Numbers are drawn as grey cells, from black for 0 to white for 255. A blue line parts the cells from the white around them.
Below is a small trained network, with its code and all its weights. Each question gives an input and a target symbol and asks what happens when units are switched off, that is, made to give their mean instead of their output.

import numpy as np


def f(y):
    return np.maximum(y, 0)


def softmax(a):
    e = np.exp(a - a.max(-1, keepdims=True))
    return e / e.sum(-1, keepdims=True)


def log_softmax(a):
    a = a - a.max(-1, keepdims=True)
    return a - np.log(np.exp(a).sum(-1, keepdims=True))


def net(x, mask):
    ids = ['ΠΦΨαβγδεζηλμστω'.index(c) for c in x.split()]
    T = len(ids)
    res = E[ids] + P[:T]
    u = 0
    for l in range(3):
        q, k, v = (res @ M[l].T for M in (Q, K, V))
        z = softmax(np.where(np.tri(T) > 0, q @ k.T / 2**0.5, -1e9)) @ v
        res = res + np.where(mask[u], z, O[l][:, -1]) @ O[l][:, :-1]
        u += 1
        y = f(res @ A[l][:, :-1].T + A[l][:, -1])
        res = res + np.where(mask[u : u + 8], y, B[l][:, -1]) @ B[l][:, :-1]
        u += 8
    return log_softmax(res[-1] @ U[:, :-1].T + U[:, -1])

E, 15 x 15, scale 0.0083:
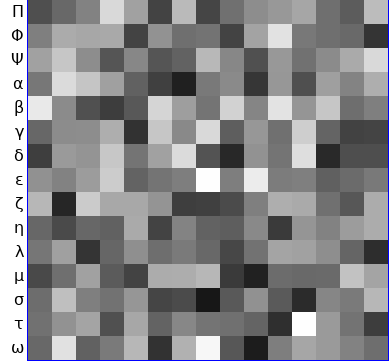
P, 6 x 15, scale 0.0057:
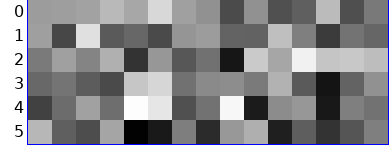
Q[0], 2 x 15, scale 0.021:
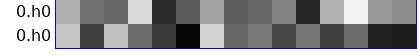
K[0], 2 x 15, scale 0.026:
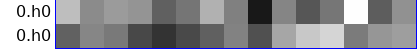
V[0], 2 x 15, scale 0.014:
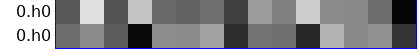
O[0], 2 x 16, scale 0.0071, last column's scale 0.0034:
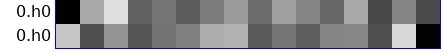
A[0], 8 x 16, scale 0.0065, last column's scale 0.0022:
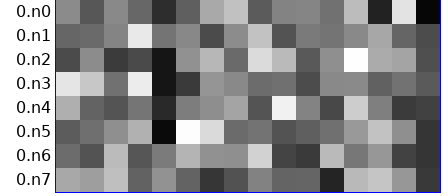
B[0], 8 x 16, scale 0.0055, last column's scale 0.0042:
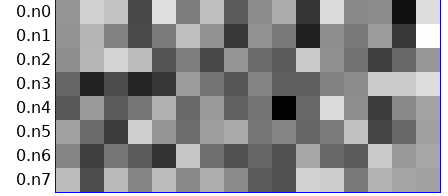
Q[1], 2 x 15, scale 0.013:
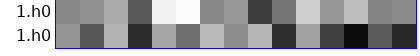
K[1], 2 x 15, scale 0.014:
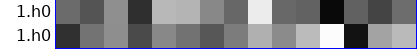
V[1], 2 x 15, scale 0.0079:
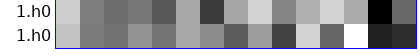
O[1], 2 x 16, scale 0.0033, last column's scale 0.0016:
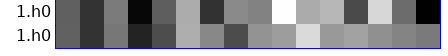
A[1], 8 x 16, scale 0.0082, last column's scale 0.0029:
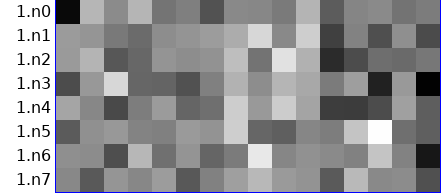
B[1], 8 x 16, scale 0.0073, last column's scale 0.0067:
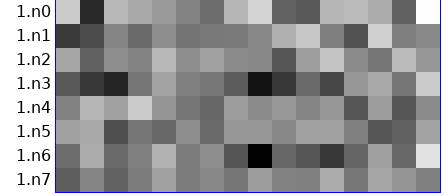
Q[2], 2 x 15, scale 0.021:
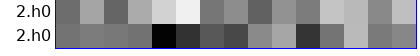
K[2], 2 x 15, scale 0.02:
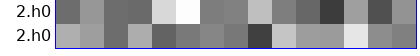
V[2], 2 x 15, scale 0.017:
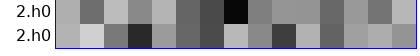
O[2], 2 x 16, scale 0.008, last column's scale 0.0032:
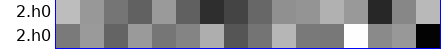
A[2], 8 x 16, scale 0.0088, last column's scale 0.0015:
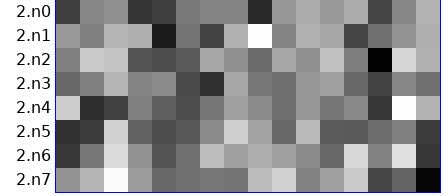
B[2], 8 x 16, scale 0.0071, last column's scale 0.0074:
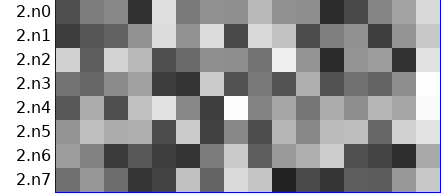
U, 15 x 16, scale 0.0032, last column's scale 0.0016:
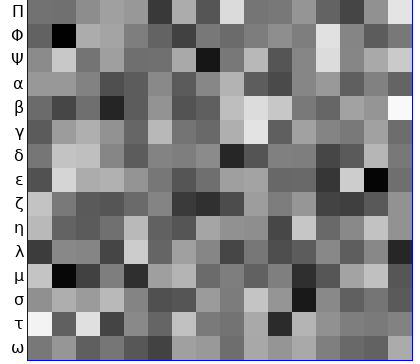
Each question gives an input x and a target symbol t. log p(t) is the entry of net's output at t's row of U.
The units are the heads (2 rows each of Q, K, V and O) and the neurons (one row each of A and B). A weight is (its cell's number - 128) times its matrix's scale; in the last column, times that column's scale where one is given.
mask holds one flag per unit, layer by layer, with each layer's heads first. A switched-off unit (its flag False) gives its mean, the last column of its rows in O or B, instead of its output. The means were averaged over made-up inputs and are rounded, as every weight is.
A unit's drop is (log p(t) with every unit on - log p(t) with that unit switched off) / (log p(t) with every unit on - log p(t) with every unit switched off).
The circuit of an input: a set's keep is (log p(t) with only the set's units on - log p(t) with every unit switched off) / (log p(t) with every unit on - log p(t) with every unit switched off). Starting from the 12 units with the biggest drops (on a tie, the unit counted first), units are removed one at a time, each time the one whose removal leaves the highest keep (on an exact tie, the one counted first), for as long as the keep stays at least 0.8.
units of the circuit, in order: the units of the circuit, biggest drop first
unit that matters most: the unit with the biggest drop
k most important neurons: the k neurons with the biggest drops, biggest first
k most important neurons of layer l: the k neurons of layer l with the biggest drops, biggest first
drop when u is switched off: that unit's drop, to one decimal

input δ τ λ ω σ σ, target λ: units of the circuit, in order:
0.h0; 1.n3; 2.n0
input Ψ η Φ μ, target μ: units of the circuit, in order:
0.h0; 2.h0
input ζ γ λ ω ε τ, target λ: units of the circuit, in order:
0.h0; 1.n3; 2.n0
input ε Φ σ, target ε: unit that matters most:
0.h0
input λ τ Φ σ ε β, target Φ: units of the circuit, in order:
1.n3; 0.h0; 1.n0; 0.n2
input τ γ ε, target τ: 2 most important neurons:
0.n0; 2.n2
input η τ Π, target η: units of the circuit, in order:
0.h0; 2.n4; 2.h0
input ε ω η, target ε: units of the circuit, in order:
0.h0; 2.h0
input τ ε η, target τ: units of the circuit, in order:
0.h0; 0.n0
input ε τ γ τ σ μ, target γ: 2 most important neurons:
2.n5; 2.n1
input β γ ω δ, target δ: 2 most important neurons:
2.n5; 1.n3
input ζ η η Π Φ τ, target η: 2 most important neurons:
2.n4; 0.n3
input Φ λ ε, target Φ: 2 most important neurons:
1.n3; 1.n0
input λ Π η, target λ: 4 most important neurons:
1.n3; 2.n0; 0.n0; 1.n0
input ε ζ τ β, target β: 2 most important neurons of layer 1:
1.n1; 1.n0
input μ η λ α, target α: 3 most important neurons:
2.n7; 1.n0; 1.n3
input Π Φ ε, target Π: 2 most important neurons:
2.n1; 2.n3
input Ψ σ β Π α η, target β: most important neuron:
2.n0
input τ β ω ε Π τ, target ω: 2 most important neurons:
2.n6; 1.n5
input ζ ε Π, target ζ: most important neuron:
1.n6
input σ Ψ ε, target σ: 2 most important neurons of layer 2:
2.n2; 2.n4
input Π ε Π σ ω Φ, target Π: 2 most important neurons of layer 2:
2.n1; 2.n3
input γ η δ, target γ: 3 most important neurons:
2.n5; 2.n1; 1.n6
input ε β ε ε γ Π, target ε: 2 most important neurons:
1.n6; 0.n1
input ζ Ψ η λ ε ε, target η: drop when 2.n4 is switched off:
0.5
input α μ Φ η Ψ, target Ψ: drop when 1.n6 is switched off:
0.1
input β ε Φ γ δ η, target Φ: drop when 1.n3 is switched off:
0.8
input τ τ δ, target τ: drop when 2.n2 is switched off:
0.2
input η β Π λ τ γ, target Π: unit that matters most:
2.n1
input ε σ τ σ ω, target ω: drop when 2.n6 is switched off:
0.9
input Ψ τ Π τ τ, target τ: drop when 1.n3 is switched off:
0.1
